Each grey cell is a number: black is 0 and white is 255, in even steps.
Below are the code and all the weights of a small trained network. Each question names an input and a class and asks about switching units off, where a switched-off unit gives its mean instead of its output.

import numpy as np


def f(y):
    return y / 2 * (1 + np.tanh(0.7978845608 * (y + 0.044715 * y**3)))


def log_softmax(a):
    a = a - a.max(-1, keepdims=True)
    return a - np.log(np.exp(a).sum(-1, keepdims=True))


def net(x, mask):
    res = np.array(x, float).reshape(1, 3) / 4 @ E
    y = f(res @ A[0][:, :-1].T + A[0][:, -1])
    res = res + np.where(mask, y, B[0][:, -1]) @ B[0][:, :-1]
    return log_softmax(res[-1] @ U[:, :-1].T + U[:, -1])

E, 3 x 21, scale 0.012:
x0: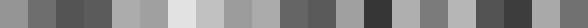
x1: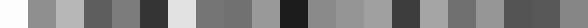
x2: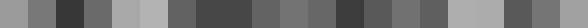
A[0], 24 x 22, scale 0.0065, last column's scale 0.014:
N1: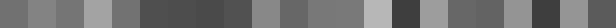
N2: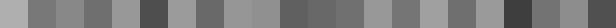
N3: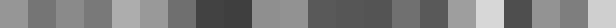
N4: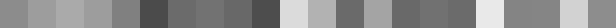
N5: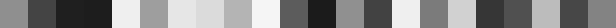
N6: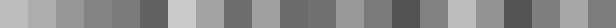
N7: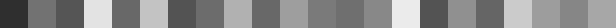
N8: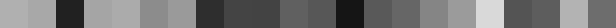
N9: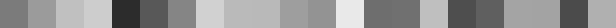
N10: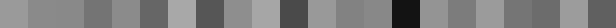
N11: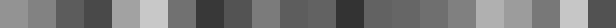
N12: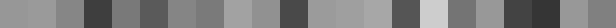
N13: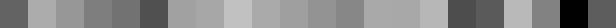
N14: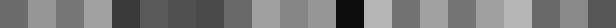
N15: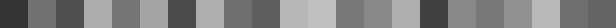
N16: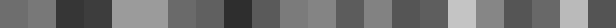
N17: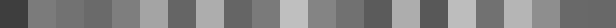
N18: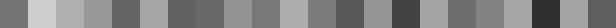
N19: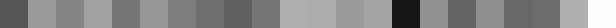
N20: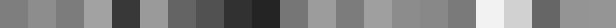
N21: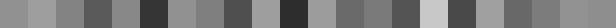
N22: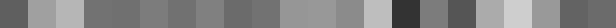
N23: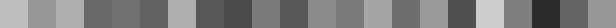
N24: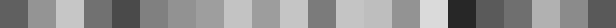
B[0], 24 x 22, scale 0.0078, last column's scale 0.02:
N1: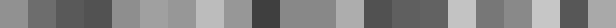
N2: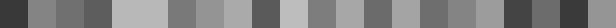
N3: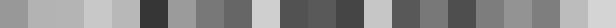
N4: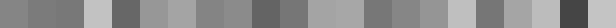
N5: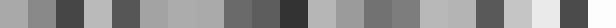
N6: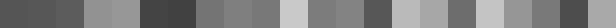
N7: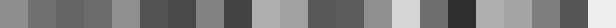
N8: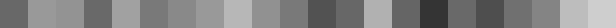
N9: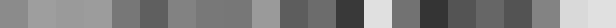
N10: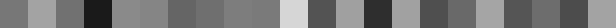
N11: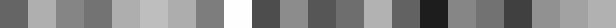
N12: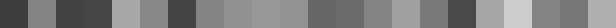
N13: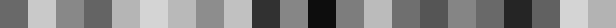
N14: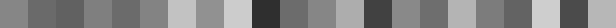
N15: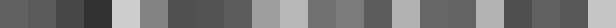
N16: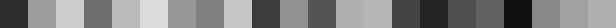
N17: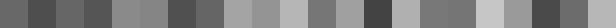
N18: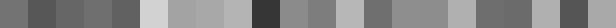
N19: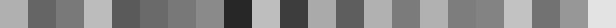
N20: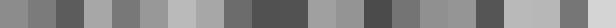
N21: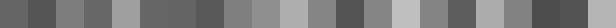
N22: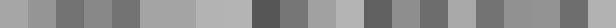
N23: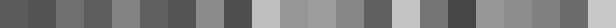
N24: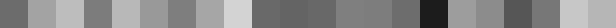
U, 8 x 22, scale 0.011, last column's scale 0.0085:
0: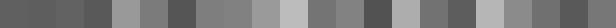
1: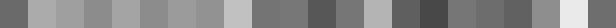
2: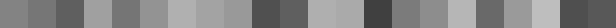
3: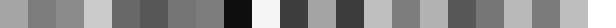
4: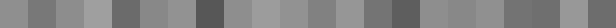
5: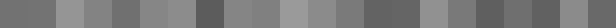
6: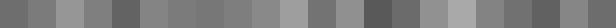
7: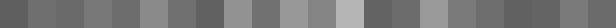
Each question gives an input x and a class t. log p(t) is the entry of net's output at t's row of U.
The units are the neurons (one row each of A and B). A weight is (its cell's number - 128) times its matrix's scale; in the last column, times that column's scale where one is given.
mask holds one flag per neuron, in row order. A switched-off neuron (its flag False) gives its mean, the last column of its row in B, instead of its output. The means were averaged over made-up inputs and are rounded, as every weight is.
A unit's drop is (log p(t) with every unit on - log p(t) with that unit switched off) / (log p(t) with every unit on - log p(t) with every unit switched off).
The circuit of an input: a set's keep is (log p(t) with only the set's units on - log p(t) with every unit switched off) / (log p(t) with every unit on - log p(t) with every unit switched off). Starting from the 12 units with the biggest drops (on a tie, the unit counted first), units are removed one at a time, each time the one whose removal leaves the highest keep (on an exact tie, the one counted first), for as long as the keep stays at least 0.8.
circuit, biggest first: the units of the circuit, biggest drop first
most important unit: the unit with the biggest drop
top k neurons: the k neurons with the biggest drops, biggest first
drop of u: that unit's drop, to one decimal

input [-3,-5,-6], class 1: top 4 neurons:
(N9; N13; N24; N23)
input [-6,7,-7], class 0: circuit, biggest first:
(N10)
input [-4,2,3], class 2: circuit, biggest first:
(N9; N7)
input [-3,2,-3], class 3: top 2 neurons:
(N16; N11)
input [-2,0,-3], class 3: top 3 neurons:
(N16; N11; N8)
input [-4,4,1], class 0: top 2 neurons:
(N5; N23)
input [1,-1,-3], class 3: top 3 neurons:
(N16; N11; N8)
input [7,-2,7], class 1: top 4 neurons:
(N16; N3; N8; N11)
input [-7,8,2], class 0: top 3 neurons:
(N23; N21; N5)
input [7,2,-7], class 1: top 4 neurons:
(N9; N13; N24; N20)
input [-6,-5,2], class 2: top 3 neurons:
(N20; N14; N4)
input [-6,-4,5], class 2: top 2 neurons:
(N20; N9)
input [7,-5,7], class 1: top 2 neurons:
(N16; N3)
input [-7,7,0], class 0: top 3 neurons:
(N23; N5; N21)
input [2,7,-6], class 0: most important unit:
N6
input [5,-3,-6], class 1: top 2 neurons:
(N9; N13)
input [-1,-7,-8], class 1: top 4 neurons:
(N9; N13; N24; N23)
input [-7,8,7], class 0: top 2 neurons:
(N23; N21)
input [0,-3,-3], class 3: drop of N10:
0.2
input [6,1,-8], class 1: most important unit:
N9
